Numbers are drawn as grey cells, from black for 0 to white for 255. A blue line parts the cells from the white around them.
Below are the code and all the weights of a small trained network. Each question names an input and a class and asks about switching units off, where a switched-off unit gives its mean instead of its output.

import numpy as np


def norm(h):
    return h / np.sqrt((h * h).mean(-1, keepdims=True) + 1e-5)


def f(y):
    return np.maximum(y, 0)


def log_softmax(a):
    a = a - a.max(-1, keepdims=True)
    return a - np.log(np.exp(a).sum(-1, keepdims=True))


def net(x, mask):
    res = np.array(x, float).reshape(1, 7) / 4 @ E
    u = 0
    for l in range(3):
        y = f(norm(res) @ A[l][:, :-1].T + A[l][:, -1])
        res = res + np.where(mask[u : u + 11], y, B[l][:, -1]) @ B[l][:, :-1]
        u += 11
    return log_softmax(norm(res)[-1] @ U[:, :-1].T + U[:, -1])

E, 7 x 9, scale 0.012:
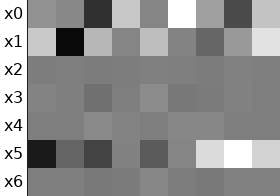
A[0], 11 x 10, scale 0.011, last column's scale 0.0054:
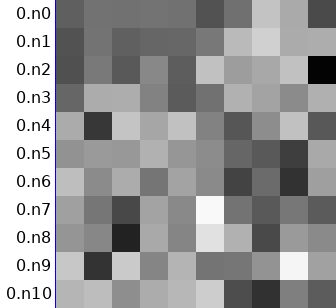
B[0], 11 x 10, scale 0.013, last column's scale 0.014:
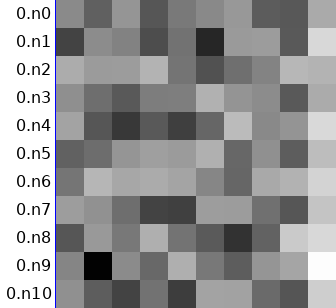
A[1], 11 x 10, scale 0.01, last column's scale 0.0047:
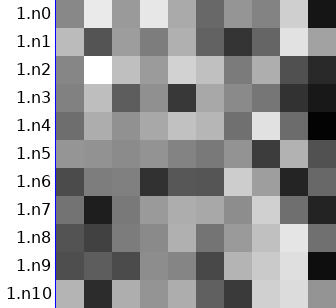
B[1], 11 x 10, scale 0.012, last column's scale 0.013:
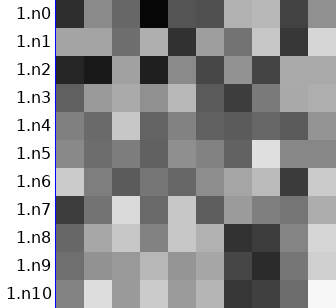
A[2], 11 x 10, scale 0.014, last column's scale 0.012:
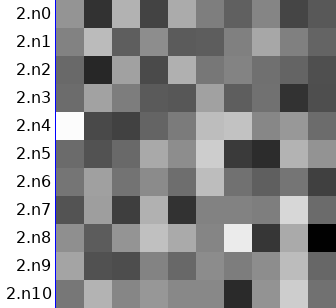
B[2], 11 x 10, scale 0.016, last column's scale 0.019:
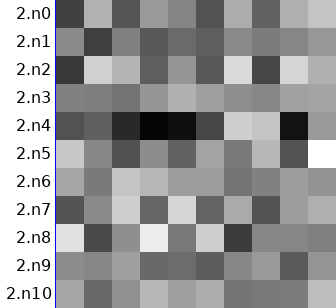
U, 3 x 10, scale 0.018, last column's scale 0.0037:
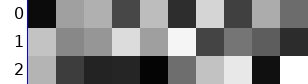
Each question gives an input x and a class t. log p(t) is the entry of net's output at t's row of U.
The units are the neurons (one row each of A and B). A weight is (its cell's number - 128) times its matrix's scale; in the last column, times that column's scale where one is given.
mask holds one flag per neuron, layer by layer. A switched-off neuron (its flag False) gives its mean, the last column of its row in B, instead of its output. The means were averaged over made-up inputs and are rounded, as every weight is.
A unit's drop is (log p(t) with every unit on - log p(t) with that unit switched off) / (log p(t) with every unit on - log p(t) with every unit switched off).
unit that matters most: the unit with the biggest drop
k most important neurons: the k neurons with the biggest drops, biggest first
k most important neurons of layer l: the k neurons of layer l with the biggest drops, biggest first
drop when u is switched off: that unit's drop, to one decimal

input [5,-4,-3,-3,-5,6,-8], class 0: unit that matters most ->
0.n9
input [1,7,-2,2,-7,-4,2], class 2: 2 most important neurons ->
[0.n4, 0.n10]
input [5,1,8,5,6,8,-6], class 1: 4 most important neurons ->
[1.n9, 1.n8, 2.n10, 2.n2]
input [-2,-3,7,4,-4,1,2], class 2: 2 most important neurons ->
[0.n9, 1.n6]
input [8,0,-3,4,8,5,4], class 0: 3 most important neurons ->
[0.n9, 2.n7, 1.n0]
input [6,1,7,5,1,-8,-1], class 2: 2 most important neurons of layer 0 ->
[0.n10, 0.n1]
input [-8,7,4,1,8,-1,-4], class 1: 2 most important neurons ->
[1.n10, 0.n1]
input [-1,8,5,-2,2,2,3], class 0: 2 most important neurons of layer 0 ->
[0.n8, 0.n4]
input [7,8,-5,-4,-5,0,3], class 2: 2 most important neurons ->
[0.n4, 0.n7]
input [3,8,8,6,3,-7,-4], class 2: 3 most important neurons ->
[0.n4, 0.n10, 2.n4]
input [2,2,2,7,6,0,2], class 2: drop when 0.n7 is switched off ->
0.5
